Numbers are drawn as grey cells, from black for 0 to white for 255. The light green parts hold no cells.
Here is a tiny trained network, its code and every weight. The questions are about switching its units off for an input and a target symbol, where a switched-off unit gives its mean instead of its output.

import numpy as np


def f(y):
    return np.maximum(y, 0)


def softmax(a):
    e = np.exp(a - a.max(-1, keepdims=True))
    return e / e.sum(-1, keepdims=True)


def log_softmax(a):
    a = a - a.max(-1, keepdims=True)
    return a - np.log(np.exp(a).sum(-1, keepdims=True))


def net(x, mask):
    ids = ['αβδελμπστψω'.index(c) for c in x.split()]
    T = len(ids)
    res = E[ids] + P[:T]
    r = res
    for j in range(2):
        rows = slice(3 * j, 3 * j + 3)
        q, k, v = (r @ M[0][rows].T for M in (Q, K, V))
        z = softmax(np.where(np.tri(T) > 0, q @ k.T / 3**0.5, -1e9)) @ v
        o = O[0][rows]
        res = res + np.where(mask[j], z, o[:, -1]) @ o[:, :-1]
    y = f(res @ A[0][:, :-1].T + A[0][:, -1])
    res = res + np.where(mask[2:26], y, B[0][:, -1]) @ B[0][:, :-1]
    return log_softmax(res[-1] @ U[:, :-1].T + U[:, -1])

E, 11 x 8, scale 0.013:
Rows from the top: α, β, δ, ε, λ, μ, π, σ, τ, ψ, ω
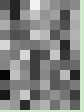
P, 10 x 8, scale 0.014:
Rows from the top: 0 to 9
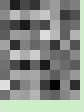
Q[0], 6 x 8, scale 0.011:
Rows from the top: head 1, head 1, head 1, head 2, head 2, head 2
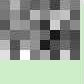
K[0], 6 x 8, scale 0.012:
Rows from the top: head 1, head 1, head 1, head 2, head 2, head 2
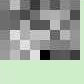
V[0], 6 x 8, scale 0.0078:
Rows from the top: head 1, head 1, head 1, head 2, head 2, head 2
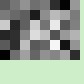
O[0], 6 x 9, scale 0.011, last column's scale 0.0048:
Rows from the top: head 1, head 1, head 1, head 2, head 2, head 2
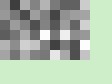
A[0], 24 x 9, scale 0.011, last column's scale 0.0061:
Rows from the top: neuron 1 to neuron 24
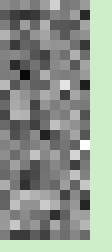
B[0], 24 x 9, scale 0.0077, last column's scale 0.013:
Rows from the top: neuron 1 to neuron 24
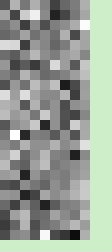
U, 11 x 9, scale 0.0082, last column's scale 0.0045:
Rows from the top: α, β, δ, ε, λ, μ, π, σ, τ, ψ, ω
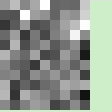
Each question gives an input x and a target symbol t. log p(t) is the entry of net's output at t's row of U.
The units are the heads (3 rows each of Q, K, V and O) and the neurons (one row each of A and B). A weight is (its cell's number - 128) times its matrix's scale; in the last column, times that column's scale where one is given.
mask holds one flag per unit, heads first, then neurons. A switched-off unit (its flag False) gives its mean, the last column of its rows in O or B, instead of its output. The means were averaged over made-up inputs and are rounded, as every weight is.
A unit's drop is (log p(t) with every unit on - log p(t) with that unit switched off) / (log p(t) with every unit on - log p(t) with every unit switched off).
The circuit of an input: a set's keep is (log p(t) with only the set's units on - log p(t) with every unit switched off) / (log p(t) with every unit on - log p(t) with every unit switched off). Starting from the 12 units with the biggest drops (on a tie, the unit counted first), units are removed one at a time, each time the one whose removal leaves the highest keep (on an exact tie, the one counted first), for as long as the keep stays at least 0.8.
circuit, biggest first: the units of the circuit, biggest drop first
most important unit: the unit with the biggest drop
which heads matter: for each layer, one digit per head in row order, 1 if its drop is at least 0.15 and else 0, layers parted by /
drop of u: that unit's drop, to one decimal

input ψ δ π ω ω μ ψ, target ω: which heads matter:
01
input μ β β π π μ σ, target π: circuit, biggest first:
(neuron 24; neuron 7; head 2; neuron 13)
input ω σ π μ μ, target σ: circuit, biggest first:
(head 2; neuron 9; neuron 5)
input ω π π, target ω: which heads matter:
01
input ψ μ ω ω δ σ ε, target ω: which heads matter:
01
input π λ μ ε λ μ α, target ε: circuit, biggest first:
(head 2; neuron 5; neuron 3; neuron 24)
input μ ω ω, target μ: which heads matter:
01
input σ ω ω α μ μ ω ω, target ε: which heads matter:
11
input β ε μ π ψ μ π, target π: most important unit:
neuron 24
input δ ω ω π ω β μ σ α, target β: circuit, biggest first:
(head 2; neuron 22)
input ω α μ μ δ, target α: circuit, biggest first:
(head 2; neuron 5)
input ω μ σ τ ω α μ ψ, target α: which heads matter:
00
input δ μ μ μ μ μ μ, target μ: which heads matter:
01
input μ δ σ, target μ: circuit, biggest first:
(head 2)
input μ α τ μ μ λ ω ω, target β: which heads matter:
00
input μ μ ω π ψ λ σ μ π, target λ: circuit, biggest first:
(head 2; neuron 14)
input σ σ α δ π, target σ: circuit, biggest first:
(head 2; neuron 9; neuron 13)
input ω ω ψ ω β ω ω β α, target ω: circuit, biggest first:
(head 2; neuron 2)
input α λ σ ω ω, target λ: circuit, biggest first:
(head 2; neuron 14; neuron 22)
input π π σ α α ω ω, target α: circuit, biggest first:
(head 2)
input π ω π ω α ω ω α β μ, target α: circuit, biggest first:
(neuron 12; neuron 19; neuron 21)
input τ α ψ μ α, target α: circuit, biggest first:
(head 2; neuron 5)
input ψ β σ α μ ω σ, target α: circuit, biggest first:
(head 2; neuron 11)
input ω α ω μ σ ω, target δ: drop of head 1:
0.2
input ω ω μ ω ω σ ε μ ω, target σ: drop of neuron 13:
0.2
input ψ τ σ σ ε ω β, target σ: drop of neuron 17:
0.0
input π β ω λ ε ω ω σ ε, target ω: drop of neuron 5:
0.1
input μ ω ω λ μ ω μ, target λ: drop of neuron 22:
0.1
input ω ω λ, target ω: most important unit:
neuron 2
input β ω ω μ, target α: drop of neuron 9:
-0.1
